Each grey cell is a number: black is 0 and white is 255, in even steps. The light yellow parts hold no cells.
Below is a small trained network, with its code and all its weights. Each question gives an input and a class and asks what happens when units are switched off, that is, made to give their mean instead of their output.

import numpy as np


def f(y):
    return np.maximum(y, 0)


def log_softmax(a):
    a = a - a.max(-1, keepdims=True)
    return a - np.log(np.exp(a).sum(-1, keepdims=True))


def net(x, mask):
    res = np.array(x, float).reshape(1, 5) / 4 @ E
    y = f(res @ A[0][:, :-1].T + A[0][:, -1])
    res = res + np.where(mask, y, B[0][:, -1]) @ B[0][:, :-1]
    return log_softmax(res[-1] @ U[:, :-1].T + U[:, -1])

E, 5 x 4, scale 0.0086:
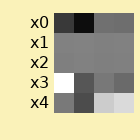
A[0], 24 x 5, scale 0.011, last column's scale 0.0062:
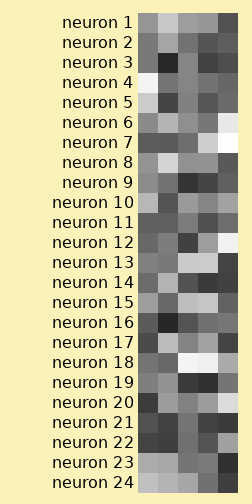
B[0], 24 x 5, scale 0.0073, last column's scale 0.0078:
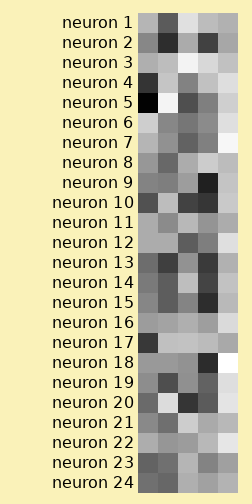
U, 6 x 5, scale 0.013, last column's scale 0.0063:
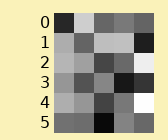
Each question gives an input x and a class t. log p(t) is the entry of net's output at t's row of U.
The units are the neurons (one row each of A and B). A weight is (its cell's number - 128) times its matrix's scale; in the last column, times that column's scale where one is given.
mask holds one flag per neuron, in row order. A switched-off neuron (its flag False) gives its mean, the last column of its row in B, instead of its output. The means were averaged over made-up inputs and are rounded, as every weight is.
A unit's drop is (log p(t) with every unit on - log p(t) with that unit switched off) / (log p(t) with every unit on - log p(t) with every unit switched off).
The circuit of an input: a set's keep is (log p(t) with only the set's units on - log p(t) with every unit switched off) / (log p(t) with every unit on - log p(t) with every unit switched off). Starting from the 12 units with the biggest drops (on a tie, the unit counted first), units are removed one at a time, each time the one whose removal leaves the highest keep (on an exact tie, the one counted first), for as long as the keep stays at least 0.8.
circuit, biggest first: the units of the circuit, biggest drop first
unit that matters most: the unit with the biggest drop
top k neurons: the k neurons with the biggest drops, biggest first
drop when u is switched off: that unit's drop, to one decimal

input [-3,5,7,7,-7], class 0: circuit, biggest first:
(neuron 4; neuron 5)
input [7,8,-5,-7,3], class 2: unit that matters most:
neuron 20
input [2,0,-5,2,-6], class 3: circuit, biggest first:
(neuron 9; neuron 19)
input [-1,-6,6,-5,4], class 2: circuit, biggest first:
(neuron 4; neuron 7; neuron 18)
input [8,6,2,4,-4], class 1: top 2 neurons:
(neuron 3; neuron 21)
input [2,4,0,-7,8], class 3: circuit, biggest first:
(neuron 18; neuron 13)
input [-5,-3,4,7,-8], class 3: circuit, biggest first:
(neuron 9; neuron 14)
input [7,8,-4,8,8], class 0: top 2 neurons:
(neuron 5; neuron 10)
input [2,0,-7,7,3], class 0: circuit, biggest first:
(neuron 5; neuron 4)
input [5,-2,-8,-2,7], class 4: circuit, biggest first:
(neuron 7; neuron 20)
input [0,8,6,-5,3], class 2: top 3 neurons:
(neuron 5; neuron 4; neuron 7)
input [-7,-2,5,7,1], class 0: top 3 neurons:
(neuron 4; neuron 5; neuron 10)
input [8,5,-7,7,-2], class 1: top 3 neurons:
(neuron 3; neuron 20; neuron 21)
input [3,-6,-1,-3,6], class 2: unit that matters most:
neuron 7
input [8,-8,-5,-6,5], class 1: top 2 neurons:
(neuron 22; neuron 21)
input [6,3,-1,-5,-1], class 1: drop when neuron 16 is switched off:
0.2
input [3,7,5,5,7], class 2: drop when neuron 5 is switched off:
0.2
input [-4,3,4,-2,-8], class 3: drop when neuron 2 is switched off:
0.1
